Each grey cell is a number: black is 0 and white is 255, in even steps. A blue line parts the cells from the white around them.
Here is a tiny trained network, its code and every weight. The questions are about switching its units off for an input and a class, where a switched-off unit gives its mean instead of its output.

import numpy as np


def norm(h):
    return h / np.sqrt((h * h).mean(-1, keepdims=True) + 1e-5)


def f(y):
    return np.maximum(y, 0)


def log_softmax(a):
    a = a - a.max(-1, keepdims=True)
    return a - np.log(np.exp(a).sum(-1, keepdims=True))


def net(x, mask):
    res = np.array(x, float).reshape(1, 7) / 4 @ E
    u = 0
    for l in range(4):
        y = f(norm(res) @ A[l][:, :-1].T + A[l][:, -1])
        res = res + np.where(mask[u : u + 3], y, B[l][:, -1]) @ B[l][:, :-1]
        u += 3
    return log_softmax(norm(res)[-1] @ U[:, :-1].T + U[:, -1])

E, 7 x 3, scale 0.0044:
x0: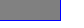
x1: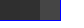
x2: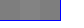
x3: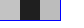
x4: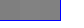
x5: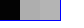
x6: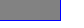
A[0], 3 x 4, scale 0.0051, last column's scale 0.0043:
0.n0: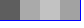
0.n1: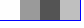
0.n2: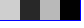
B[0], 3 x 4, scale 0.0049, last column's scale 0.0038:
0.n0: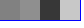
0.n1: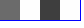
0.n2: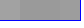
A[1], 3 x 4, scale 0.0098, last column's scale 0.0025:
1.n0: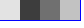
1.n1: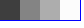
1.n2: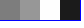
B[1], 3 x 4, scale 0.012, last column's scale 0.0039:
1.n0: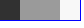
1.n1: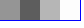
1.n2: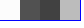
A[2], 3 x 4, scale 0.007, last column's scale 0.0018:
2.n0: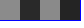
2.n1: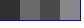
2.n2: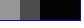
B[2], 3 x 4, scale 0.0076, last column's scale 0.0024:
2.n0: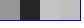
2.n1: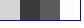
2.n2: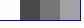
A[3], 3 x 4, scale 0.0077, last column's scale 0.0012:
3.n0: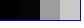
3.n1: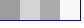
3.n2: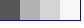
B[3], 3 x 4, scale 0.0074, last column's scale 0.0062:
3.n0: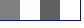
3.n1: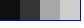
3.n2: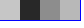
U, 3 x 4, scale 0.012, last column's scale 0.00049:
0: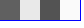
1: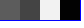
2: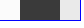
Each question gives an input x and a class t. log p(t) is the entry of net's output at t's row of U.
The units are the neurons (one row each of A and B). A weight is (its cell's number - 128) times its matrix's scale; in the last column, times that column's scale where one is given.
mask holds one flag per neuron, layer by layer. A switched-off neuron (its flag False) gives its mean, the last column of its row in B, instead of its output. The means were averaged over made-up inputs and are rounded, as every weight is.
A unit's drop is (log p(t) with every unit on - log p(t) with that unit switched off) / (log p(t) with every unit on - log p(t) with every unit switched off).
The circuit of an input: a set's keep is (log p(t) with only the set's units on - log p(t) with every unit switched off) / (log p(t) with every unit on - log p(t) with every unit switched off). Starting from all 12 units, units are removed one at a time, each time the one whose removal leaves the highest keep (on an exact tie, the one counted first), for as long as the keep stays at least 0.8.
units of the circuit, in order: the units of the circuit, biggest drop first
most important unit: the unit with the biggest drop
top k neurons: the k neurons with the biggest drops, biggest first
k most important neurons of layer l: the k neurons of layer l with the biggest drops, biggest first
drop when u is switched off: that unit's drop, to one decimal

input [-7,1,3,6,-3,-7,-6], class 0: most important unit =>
1.n0
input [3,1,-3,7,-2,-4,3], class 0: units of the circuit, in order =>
1.n0, 3.n0
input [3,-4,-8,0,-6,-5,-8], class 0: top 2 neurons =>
0.n1, 1.n1
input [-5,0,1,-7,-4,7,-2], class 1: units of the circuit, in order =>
1.n1, 3.n2
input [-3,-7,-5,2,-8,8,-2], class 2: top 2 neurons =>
1.n2, 0.n1
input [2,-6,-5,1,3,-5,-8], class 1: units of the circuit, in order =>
3.n1, 1.n0
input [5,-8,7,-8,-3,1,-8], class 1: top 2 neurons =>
3.n1, 3.n0
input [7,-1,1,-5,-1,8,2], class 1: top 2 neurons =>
3.n2, 1.n1
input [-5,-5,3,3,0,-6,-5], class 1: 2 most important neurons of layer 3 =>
3.n0, 3.n1
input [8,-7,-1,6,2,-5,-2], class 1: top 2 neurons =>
1.n0, 3.n1
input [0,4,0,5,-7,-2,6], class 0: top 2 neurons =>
1.n0, 3.n0
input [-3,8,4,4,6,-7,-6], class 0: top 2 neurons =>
1.n0, 1.n2
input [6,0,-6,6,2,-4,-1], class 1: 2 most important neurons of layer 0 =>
0.n2, 0.n1
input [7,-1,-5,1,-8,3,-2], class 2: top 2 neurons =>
1.n0, 3.n1
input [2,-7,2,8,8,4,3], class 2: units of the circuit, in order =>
1.n2
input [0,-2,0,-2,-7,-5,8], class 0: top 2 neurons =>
0.n1, 1.n2
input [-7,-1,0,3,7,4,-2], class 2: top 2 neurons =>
1.n2, 0.n1
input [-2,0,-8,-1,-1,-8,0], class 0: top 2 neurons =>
1.n0, 1.n2
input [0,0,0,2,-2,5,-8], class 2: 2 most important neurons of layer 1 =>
1.n0, 1.n2
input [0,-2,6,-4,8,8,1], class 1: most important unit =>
3.n2
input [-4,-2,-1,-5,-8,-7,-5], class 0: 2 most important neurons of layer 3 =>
3.n2, 3.n1
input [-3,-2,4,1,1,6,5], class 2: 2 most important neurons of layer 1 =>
1.n2, 1.n0
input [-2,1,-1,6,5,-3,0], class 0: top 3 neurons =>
1.n0, 3.n0, 1.n1
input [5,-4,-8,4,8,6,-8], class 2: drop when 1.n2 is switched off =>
0.5
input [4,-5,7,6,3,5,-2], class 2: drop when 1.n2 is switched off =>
0.6
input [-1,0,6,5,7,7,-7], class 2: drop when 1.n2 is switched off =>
0.4
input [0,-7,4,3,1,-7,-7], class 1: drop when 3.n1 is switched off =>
0.4
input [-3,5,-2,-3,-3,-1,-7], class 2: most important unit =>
1.n0
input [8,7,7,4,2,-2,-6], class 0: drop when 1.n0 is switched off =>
1.2
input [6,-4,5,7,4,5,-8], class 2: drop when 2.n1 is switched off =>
0.0
